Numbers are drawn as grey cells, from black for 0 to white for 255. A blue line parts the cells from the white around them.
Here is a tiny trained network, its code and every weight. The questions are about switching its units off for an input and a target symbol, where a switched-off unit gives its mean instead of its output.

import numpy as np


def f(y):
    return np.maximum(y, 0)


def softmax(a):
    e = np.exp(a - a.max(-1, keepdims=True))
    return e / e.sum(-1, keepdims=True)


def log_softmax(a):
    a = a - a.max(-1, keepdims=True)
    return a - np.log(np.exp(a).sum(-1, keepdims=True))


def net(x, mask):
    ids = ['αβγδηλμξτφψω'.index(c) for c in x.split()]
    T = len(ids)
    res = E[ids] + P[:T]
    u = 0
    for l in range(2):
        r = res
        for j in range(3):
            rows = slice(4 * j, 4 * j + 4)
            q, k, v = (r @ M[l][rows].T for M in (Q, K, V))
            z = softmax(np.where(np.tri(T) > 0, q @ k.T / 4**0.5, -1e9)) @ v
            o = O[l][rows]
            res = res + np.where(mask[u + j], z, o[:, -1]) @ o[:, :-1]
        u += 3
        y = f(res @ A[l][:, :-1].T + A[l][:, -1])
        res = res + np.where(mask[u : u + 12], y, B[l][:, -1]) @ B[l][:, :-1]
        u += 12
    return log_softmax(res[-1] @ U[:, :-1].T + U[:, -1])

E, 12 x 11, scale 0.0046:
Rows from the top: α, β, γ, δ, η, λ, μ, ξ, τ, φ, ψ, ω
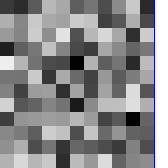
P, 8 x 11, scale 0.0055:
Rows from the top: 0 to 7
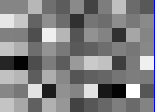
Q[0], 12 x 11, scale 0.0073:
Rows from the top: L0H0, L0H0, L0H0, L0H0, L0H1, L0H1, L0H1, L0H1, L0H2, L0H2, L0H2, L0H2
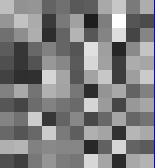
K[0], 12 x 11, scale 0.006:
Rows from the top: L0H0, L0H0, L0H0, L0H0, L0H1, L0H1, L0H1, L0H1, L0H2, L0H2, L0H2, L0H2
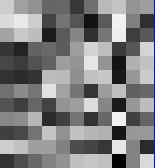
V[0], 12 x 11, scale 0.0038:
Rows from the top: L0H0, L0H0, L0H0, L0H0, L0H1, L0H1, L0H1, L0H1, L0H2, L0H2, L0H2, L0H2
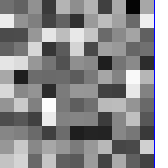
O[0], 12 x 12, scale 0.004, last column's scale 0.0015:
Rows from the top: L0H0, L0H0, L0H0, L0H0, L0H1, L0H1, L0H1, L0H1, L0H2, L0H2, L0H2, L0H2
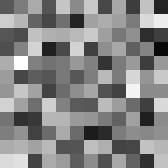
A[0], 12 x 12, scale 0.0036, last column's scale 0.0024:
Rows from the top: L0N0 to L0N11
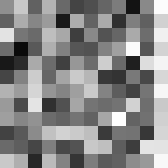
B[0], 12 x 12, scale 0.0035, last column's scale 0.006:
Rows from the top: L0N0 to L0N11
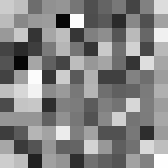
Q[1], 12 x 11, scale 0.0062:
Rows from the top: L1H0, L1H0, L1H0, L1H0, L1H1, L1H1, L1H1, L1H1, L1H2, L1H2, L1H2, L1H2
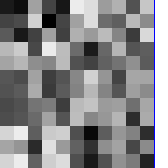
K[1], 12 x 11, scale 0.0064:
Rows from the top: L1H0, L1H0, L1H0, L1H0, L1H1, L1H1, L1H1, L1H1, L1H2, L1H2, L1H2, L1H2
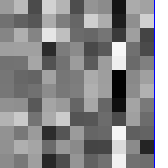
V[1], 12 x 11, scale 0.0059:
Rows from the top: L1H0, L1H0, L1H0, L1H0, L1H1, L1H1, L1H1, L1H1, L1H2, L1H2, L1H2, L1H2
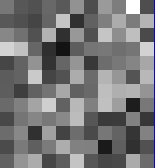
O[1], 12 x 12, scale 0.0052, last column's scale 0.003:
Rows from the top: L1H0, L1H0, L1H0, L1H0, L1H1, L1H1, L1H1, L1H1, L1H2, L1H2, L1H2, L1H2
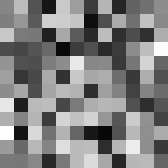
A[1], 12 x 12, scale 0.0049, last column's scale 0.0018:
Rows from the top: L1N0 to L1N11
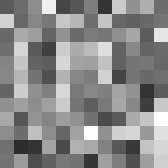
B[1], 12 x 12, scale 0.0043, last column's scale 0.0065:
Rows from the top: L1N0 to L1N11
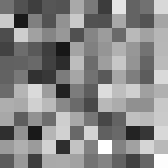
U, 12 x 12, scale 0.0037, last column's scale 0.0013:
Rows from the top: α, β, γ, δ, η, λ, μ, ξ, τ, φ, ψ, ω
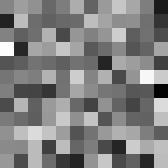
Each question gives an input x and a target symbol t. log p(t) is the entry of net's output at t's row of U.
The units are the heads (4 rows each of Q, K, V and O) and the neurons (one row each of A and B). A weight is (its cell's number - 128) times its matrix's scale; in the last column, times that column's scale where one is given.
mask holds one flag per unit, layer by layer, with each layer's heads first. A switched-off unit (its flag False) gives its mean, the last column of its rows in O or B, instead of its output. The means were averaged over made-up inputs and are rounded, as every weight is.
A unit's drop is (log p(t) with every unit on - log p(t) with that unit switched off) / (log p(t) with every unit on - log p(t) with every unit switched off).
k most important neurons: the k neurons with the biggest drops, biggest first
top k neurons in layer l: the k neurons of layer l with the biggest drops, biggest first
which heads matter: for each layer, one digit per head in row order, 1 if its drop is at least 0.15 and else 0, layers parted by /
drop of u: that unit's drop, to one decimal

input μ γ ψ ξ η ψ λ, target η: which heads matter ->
100 / 101
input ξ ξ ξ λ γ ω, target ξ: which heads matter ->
000 / 111
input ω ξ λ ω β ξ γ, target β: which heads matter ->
100 / 101
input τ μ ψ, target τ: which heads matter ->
110 / 111
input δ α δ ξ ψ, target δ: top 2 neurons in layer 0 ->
[L0N4 L0N10]
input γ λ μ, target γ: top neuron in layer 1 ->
[L1N0]
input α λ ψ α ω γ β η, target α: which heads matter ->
101 / 101
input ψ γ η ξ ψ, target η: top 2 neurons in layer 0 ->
[L0N11 L0N2]
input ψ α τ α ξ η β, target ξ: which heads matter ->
010 / 111
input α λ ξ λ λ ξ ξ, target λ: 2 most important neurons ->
[L0N4 L1N10]
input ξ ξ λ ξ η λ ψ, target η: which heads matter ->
100 / 101
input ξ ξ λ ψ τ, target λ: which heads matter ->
011 / 000
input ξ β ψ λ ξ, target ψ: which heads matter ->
000 / 011
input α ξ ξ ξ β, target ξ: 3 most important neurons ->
[L0N2 L0N11 L0N3]
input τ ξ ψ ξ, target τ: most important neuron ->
[L1N9]
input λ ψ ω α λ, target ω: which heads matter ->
001 / 110
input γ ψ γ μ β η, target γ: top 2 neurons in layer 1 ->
[L1N0 L1N10]
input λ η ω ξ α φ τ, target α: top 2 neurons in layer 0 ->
[L0N3 L0N9]
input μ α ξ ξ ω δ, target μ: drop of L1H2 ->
0.3
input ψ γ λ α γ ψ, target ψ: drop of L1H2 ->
0.5
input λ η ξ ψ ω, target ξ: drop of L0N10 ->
0.0
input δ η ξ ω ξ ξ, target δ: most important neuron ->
[L1N1]
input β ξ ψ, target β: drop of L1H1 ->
0.1
